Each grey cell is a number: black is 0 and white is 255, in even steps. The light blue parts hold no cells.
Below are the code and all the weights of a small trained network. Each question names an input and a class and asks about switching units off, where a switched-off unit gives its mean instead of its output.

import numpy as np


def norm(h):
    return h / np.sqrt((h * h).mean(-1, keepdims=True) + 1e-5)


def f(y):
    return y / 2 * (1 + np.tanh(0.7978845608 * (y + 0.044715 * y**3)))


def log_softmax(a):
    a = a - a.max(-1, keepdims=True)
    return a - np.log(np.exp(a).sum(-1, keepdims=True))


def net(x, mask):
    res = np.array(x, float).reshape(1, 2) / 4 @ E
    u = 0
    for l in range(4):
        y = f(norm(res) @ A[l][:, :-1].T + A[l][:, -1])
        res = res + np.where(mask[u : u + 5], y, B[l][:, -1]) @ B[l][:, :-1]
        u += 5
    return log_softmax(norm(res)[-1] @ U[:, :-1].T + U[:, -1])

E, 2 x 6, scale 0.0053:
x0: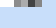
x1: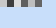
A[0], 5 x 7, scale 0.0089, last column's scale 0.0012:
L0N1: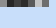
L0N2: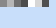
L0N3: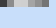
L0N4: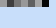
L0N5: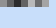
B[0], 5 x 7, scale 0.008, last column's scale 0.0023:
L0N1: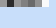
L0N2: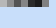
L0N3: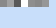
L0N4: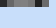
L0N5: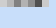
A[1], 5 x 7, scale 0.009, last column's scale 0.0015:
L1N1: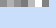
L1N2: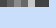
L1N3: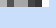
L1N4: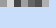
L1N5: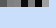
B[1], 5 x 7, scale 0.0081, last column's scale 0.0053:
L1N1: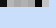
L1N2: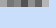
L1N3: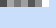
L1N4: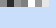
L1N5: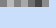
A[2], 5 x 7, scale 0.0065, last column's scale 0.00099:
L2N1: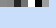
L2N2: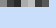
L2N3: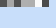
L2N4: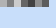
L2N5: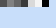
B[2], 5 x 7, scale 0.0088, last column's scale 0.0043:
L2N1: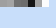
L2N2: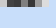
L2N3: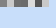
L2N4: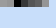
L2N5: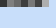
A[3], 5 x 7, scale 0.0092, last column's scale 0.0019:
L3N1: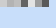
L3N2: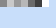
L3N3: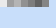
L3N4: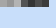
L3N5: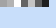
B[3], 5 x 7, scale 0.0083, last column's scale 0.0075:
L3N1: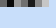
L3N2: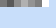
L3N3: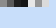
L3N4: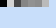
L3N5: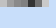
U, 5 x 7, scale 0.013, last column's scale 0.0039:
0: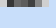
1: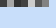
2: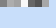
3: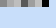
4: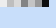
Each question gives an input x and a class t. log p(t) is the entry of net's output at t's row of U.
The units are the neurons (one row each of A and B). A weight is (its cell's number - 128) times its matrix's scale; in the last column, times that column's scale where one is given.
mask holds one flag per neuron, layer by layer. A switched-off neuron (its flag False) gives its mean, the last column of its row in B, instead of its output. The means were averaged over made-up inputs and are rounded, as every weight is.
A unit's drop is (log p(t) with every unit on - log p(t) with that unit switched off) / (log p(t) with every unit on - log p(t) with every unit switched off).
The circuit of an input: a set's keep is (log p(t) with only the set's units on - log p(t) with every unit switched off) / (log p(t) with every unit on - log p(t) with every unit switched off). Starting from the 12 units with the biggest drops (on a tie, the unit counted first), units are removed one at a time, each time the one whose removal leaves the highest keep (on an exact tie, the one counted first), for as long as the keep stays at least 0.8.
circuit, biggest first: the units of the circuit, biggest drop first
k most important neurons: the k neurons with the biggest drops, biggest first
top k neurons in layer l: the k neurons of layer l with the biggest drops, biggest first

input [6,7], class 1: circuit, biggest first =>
L3N3
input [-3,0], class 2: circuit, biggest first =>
L0N5; L3N3
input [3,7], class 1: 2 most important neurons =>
L1N4; L2N4
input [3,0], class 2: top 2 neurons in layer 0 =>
L0N5; L0N2
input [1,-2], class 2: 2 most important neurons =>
L1N1; L0N2
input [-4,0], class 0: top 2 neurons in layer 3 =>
L3N4; L3N2
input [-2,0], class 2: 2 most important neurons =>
L1N3; L0N1
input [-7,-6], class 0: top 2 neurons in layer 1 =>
L1N3; L1N2
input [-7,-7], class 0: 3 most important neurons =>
L1N3; L3N4; L2N2
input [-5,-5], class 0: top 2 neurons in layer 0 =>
L0N5; L0N1
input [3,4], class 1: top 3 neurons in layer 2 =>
L2N4; L2N3; L2N5
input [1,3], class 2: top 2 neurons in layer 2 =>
L2N2; L2N1
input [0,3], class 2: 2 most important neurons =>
L1N3; L0N2
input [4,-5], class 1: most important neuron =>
L1N4
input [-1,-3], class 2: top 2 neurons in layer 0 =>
L0N2; L0N4
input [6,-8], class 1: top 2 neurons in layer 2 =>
L2N5; L2N3
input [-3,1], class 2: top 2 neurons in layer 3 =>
L3N3; L3N1
